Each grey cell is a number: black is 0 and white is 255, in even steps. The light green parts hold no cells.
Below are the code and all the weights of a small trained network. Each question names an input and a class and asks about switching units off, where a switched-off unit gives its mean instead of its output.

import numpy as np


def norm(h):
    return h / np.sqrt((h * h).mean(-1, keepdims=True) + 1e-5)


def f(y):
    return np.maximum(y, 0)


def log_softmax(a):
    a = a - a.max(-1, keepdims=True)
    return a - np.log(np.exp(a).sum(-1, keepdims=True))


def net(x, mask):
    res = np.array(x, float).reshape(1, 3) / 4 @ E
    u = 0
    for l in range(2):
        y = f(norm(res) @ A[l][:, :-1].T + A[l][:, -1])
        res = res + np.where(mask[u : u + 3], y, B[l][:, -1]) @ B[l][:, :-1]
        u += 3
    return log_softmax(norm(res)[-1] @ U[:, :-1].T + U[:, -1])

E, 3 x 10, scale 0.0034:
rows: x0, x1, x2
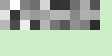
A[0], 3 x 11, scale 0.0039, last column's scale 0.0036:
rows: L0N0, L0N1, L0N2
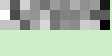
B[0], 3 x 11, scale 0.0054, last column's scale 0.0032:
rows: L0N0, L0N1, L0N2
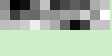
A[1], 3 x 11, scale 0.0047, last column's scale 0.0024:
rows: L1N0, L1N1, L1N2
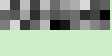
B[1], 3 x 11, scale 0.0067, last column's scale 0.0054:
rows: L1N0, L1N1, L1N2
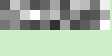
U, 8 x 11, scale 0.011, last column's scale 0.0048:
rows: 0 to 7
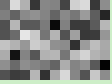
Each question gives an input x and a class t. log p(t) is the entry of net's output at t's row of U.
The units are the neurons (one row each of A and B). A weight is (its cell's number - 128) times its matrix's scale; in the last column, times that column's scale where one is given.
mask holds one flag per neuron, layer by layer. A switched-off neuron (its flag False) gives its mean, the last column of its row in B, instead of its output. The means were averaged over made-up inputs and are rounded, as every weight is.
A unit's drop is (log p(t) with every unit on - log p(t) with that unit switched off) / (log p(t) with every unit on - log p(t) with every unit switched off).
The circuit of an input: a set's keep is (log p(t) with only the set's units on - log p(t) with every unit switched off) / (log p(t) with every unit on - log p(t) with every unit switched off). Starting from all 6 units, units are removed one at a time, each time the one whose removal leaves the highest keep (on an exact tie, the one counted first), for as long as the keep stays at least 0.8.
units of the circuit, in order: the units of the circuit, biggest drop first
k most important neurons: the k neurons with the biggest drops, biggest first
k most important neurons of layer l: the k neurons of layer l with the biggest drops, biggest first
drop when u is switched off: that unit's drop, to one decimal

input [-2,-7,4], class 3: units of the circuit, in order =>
[L1N1]
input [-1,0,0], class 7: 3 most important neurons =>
[L0N1; L1N0; L1N2]
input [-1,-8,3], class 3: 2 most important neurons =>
[L1N1; L0N0]
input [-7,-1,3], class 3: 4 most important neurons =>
[L0N1; L1N1; L1N2; L0N2]
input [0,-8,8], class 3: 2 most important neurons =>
[L1N1; L0N1]
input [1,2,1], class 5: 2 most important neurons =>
[L0N0; L0N1]
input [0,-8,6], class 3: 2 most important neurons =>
[L1N1; L0N0]
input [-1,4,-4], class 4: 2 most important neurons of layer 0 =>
[L0N2; L0N1]
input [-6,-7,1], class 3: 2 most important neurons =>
[L1N1; L1N2]
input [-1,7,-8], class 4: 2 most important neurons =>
[L0N2; L1N2]
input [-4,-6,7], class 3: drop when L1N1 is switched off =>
0.3
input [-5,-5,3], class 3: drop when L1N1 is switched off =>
0.1
